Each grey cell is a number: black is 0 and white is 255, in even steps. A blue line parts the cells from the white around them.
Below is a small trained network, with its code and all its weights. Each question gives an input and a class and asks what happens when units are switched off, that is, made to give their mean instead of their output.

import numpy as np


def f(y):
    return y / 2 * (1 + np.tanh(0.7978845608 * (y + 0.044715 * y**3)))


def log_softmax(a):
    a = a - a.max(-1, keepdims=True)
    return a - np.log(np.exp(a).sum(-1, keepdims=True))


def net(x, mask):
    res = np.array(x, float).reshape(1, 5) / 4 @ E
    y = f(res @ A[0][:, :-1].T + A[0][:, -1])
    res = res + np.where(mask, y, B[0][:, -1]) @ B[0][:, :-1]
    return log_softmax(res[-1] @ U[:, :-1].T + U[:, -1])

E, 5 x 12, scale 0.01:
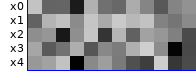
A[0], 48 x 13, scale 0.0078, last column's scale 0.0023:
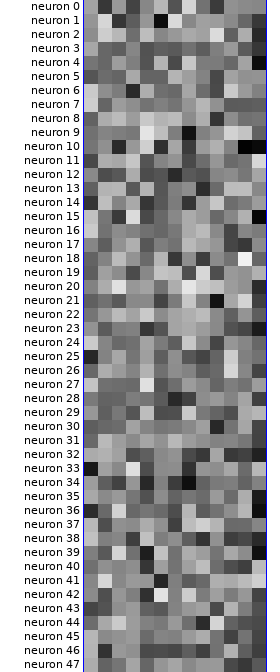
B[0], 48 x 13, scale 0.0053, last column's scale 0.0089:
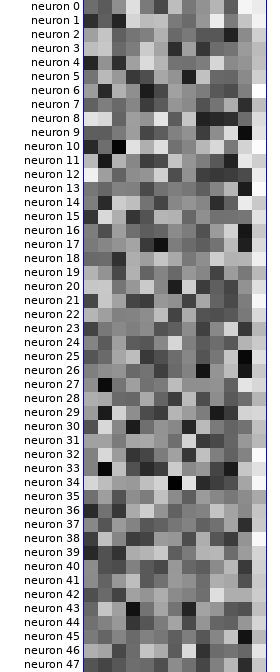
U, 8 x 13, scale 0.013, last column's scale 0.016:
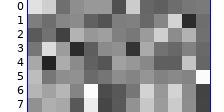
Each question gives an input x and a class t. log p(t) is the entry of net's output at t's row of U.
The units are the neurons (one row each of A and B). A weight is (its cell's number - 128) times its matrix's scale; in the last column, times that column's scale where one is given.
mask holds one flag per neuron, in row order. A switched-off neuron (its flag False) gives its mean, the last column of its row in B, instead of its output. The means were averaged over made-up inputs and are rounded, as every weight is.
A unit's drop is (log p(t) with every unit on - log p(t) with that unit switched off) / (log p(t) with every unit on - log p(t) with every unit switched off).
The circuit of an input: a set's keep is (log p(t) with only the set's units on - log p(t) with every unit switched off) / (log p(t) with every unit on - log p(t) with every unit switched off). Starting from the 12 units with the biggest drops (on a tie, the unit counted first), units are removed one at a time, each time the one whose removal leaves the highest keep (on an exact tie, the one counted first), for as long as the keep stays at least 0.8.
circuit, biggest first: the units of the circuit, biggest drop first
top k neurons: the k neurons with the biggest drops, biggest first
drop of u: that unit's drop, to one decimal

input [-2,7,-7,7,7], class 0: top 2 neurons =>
(neuron 20; neuron 2)
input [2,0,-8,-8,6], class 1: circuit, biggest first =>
(neuron 13)
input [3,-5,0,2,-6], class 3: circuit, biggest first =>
(neuron 15; neuron 21)
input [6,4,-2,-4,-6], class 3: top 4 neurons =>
(neuron 21; neuron 30; neuron 43; neuron 5)
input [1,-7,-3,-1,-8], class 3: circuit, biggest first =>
(neuron 21; neuron 15)
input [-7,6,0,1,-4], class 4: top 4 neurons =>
(neuron 33; neuron 11; neuron 14; neuron 34)
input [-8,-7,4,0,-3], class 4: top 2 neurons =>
(neuron 33; neuron 14)
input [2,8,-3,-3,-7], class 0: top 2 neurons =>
(neuron 8; neuron 20)
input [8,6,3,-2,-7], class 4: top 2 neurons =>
(neuron 27; neuron 29)
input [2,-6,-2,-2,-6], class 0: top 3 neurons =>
(neuron 34; neuron 12; neuron 46)
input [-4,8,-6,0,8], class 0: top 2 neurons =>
(neuron 20; neuron 8)
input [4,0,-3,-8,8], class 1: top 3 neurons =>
(neuron 9; neuron 13; neuron 25)
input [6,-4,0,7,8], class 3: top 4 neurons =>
(neuron 38; neuron 32; neuron 9; neuron 25)
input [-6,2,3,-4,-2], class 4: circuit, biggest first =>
(neuron 33)
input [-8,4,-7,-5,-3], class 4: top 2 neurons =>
(neuron 33; neuron 11)
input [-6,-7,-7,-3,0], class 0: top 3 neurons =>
(neuron 34; neuron 12; neuron 46)
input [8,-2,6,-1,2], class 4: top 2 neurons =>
(neuron 29; neuron 6)
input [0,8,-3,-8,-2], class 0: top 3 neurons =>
(neuron 8; neuron 20; neuron 31)
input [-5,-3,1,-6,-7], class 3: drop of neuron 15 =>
0.1
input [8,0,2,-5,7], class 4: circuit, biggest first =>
(neuron 6)
